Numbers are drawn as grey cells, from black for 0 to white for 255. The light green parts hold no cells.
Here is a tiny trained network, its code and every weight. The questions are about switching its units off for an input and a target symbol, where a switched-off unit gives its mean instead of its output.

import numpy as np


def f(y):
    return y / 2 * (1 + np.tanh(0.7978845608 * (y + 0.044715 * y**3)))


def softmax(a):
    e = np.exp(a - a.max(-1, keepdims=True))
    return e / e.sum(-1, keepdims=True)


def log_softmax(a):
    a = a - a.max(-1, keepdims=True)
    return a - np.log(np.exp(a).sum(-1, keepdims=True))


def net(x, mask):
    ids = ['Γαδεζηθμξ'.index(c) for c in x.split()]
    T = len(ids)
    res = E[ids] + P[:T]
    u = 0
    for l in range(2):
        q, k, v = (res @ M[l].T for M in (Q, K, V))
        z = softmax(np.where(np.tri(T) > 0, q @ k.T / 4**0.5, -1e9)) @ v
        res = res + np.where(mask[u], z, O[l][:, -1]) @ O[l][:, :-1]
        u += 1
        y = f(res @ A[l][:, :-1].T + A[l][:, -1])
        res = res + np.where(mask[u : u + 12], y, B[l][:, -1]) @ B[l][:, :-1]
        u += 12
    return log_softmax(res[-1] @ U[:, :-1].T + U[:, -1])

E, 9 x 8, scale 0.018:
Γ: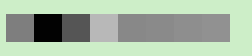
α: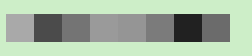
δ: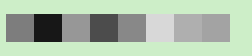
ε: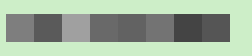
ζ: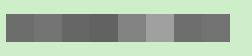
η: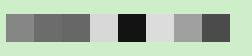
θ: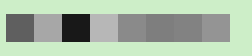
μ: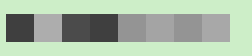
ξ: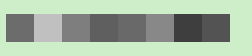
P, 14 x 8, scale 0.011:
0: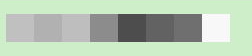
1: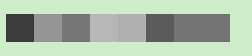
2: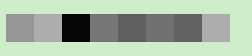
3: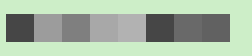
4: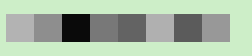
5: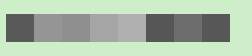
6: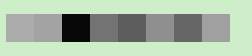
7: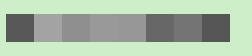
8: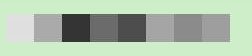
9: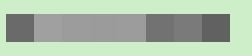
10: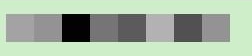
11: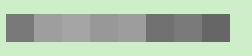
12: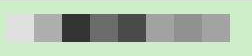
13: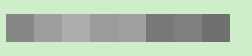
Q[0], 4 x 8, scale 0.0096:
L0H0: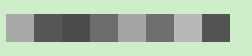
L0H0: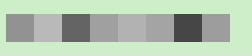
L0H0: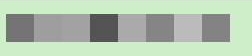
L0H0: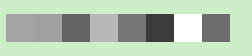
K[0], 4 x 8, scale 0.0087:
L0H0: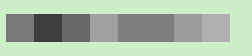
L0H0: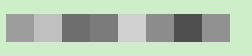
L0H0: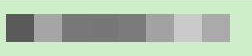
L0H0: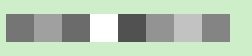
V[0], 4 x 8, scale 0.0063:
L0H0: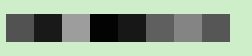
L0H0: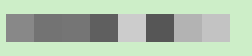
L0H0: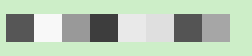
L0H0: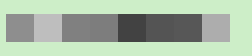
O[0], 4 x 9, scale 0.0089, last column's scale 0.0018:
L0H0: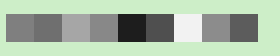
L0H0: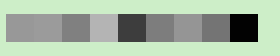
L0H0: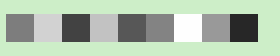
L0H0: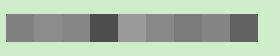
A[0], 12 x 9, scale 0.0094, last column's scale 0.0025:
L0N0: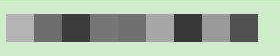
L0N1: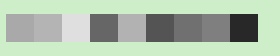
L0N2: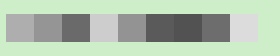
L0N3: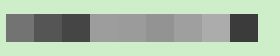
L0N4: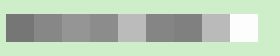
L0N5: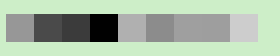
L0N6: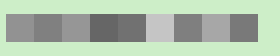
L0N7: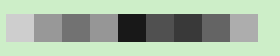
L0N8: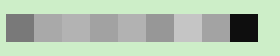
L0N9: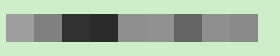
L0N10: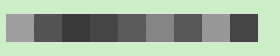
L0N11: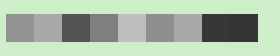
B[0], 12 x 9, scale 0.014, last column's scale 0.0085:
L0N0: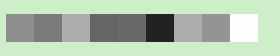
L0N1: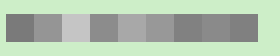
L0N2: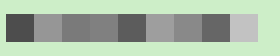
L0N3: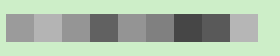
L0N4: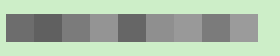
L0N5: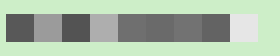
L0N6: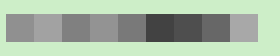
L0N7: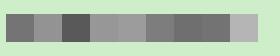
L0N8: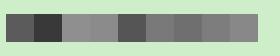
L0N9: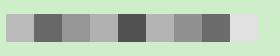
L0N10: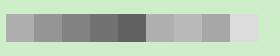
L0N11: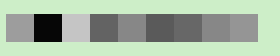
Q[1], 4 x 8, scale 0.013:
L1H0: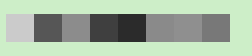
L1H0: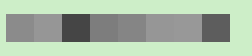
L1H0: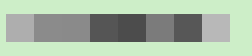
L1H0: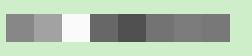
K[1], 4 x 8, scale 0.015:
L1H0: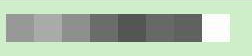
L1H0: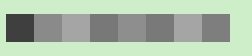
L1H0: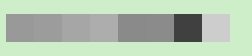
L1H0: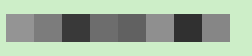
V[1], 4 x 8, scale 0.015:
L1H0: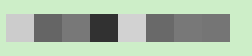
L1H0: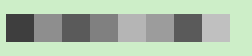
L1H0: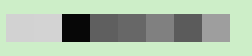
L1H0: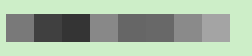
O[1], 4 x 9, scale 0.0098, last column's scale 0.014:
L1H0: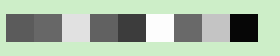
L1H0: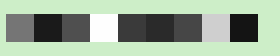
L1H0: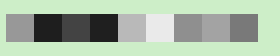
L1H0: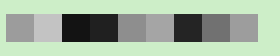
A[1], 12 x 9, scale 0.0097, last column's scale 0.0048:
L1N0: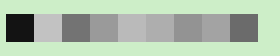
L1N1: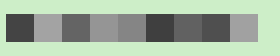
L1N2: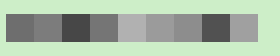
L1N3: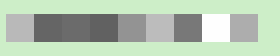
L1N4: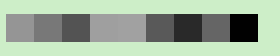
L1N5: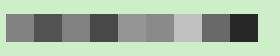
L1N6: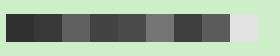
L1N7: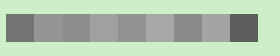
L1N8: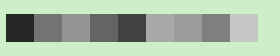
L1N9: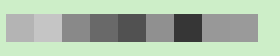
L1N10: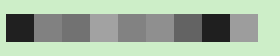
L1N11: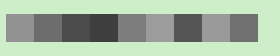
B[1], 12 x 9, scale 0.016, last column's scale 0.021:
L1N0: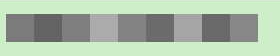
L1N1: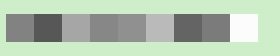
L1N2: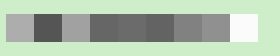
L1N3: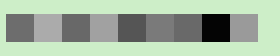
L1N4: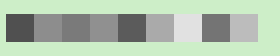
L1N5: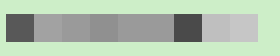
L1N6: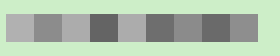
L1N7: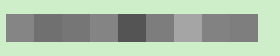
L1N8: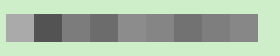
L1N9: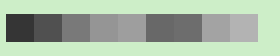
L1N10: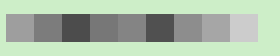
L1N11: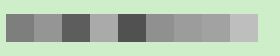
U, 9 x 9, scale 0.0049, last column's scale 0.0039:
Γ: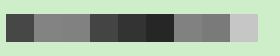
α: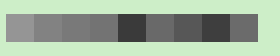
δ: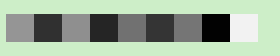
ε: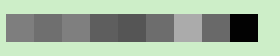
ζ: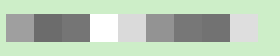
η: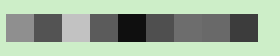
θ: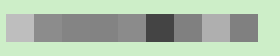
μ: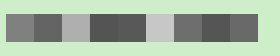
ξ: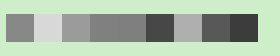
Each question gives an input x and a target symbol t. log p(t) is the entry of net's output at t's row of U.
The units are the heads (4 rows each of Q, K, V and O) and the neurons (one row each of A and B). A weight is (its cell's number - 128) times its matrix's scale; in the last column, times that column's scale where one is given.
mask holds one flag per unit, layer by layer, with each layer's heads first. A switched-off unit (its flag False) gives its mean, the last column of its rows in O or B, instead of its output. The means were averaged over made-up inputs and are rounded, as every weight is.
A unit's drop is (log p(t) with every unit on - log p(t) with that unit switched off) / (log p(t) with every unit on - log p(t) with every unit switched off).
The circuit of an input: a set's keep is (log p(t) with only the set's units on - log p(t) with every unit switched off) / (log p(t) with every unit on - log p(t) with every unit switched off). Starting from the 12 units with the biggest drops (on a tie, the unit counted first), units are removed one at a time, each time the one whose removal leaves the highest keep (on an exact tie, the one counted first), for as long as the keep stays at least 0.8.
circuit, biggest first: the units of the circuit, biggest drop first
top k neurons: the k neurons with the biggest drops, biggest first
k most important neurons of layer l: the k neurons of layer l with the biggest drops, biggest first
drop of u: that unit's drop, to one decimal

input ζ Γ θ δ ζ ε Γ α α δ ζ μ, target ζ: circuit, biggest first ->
L0N0, L1H0, L1N1
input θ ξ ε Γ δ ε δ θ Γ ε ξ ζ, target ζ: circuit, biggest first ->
L0N0, L1H0, L0N10
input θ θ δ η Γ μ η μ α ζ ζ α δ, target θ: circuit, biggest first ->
L1H0, L1N5, L1N2
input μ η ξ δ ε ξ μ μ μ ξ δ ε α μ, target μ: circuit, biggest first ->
L1H0
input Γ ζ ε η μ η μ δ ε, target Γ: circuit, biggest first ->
L1H0, L1N9, L0H0
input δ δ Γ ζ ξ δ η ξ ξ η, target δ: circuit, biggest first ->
L1N5, L1N11
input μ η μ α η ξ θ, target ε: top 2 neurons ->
L0N8, L1N4
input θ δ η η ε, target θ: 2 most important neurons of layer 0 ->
L0N2, L0N4
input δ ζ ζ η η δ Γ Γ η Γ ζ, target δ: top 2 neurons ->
L0N8, L0N6
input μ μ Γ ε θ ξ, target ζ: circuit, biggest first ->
L0N0, L1H0
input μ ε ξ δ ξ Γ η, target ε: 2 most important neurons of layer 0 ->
L0N8, L0N0
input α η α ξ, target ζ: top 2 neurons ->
L0N0, L0N10
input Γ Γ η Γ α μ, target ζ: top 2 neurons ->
L0N0, L1N1
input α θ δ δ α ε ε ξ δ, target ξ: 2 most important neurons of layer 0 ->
L0N2, L0N1
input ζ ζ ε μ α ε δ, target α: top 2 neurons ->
L1N3, L0N2
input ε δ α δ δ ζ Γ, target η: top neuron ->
L0N1
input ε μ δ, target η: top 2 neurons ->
L0N1, L0N9
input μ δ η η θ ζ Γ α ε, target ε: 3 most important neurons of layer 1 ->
L1N4, L1N11, L1N2
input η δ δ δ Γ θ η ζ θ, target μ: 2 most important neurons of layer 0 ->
L0N6, L0N2
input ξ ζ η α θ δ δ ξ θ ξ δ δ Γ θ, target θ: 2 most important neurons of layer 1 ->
L1N5, L1N1
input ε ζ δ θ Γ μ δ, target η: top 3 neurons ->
L0N1, L0N9, L0N5
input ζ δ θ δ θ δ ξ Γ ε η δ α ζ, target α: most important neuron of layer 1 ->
L1N3
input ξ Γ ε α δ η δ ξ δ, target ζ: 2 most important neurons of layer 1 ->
L1N2, L1N5
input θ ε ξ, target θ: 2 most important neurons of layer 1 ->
L1N5, L1N2
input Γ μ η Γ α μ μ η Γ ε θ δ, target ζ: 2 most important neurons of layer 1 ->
L1N1, L1N2
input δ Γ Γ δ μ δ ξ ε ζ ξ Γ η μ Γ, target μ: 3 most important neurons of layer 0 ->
L0N5, L0N7, L0N3
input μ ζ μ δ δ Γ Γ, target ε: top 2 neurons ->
L0N8, L1N4
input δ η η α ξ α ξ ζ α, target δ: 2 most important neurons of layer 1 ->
L1N5, L1N11
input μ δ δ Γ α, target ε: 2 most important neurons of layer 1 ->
L1N4, L1N11
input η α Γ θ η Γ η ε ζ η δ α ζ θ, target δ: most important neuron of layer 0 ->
L0N11
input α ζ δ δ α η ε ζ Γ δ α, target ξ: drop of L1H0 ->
0.6
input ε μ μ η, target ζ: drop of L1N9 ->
-0.1
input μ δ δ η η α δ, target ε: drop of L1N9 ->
0.0
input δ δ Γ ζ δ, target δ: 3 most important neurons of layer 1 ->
L1N5, L1N11, L1N2
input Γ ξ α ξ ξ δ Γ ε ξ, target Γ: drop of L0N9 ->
0.1
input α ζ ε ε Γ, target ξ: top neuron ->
L0N2
